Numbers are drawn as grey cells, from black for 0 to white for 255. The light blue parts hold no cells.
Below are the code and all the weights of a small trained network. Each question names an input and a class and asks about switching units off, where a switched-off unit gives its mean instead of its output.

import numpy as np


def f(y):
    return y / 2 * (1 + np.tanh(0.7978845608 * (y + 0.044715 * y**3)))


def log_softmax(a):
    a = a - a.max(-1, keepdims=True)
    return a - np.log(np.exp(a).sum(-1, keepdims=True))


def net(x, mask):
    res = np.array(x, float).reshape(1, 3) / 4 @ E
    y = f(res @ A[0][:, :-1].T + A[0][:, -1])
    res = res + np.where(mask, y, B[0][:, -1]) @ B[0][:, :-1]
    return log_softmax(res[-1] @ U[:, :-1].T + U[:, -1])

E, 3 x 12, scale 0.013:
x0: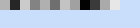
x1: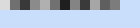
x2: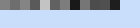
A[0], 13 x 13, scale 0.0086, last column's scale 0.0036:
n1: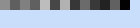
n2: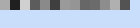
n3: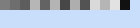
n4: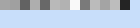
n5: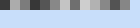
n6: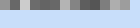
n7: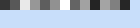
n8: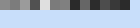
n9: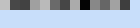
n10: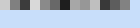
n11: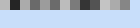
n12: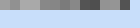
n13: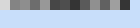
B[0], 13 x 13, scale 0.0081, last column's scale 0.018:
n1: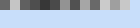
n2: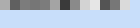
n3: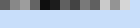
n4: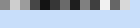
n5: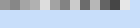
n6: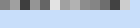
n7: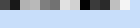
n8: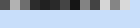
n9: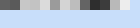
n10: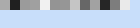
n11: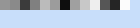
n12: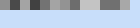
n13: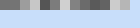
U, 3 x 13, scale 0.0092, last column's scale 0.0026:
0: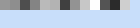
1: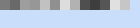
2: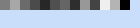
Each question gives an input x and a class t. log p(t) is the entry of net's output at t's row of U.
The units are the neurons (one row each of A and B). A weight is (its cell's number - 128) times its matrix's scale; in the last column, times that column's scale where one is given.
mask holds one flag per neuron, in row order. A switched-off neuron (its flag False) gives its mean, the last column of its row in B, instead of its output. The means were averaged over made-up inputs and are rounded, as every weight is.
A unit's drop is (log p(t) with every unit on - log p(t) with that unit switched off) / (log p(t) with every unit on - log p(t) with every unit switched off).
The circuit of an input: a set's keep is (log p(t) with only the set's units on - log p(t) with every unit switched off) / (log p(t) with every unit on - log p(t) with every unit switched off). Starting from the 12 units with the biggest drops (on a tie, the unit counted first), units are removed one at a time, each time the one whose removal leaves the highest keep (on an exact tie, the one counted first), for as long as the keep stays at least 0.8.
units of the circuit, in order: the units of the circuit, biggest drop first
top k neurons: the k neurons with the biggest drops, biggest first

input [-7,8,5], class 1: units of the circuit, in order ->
[n11 n13]
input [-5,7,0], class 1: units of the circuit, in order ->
[n11]
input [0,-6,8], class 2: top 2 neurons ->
[n8 n1]
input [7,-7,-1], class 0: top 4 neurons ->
[n11 n2 n9 n6]
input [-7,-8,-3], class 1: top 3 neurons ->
[n11 n7 n2]
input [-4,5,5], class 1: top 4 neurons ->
[n10 n11 n4 n3]
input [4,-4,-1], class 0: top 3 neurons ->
[n11 n9 n2]
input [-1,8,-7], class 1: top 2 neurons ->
[n10 n9]
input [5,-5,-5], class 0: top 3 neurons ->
[n11 n2 n9]
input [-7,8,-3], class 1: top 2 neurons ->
[n11 n2]
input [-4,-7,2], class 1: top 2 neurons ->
[n7 n11]
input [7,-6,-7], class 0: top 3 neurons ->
[n11 n2 n6]
